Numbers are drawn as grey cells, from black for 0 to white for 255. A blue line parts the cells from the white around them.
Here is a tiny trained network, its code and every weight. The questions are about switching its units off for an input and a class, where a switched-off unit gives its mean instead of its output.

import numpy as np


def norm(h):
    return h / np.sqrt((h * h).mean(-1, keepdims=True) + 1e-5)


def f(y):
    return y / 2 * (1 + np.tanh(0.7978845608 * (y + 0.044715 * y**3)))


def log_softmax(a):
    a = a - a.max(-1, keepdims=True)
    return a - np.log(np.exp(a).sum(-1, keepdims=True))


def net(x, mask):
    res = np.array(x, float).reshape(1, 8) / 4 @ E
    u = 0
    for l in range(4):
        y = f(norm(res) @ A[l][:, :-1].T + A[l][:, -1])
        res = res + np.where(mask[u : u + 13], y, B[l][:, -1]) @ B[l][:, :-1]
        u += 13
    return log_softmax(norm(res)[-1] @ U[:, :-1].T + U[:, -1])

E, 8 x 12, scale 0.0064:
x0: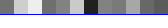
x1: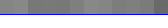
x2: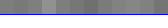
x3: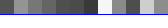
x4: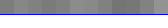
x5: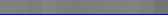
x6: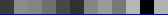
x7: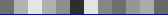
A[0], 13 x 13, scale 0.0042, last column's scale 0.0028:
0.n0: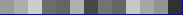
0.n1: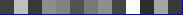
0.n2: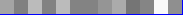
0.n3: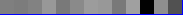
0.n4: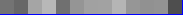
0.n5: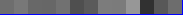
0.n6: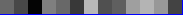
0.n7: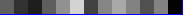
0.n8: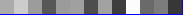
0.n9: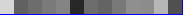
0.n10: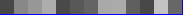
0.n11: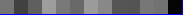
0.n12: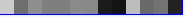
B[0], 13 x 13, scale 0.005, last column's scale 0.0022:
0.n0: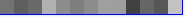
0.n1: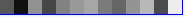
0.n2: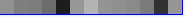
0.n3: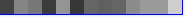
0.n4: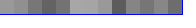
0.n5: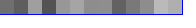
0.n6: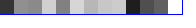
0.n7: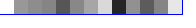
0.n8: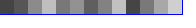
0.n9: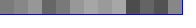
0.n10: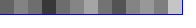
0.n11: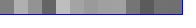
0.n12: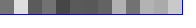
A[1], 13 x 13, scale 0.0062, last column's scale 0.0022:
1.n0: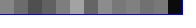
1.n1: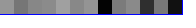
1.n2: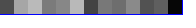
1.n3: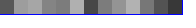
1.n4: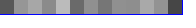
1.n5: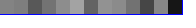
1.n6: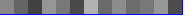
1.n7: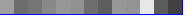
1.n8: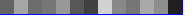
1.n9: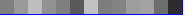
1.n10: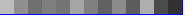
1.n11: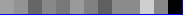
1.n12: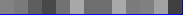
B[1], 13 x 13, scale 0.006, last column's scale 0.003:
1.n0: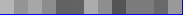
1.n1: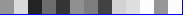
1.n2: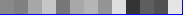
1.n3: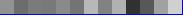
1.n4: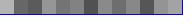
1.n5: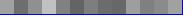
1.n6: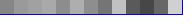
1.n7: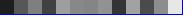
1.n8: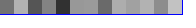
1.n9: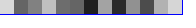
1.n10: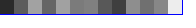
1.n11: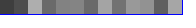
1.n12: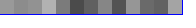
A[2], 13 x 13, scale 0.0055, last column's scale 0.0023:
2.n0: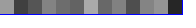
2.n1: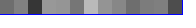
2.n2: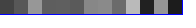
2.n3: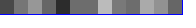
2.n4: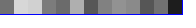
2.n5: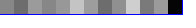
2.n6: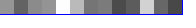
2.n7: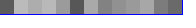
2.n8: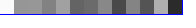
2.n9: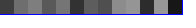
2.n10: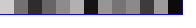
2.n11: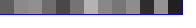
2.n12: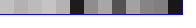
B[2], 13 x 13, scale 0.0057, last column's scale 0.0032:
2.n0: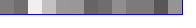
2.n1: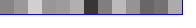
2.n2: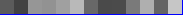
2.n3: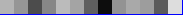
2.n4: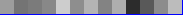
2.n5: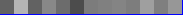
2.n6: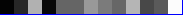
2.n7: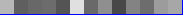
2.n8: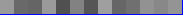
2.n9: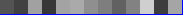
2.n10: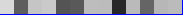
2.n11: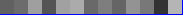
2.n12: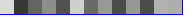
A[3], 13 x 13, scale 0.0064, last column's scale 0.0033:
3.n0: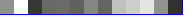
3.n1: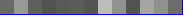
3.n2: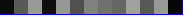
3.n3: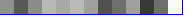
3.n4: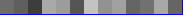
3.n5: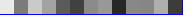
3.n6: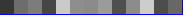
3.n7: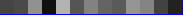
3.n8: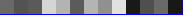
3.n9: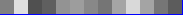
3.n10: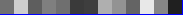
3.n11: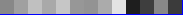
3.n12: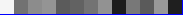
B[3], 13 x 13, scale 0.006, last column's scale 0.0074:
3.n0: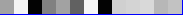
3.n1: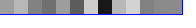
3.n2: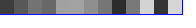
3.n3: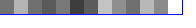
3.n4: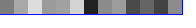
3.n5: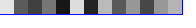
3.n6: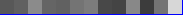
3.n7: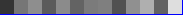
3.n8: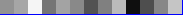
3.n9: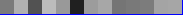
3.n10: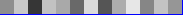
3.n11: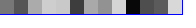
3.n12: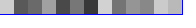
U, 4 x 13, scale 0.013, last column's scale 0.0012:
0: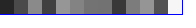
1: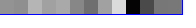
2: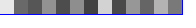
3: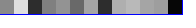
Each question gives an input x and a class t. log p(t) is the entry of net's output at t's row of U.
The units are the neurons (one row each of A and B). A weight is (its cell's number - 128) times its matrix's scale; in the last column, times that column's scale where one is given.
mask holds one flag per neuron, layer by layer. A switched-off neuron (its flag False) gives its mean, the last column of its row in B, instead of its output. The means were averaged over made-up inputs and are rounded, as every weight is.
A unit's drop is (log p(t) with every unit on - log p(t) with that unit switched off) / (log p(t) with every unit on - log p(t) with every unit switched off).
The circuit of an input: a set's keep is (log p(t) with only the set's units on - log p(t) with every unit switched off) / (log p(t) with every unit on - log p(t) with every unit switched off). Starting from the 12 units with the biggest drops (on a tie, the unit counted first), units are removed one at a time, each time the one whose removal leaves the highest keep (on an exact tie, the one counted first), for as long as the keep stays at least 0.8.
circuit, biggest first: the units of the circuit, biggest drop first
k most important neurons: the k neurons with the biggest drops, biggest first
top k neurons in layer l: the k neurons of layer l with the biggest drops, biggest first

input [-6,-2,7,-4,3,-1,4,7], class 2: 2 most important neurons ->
(1.n9; 2.n12)
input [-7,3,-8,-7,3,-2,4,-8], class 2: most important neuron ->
(0.n7)
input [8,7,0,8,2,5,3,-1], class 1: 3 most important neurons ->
(1.n2; 2.n4; 1.n1)
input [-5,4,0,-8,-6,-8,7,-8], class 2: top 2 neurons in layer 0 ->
(0.n7; 0.n5)
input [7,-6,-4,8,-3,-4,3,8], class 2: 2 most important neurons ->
(1.n9; 2.n12)
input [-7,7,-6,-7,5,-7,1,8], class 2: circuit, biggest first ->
(1.n9; 3.n5)
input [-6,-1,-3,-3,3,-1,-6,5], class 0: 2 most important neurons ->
(2.n6; 1.n2)
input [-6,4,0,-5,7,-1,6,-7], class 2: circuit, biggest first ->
(0.n7; 2.n10)
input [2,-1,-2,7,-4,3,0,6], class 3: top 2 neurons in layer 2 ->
(2.n3; 2.n10)
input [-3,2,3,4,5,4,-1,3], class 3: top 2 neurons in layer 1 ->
(1.n8; 1.n2)
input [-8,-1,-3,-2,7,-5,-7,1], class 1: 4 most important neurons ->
(0.n6; 1.n6; 3.n8; 0.n1)
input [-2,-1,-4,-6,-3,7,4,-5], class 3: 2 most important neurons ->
(1.n1; 1.n9)
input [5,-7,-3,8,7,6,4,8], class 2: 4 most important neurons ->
(1.n9; 2.n12; 1.n1; 2.n7)
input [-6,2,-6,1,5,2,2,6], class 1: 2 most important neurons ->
(0.n6; 1.n6)
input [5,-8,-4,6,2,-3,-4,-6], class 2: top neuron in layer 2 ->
(2.n10)
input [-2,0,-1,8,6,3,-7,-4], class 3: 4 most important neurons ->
(1.n8; 0.n1; 3.n10; 2.n3)
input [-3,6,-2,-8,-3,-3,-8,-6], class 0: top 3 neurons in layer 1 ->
(1.n10; 1.n7; 1.n11)
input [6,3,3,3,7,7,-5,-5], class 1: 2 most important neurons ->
(1.n2; 0.n1)
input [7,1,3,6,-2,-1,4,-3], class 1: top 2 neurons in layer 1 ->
(1.n2; 1.n1)
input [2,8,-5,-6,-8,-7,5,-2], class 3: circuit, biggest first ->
(1.n1)
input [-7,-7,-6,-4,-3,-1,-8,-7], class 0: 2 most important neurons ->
(2.n6; 1.n10)
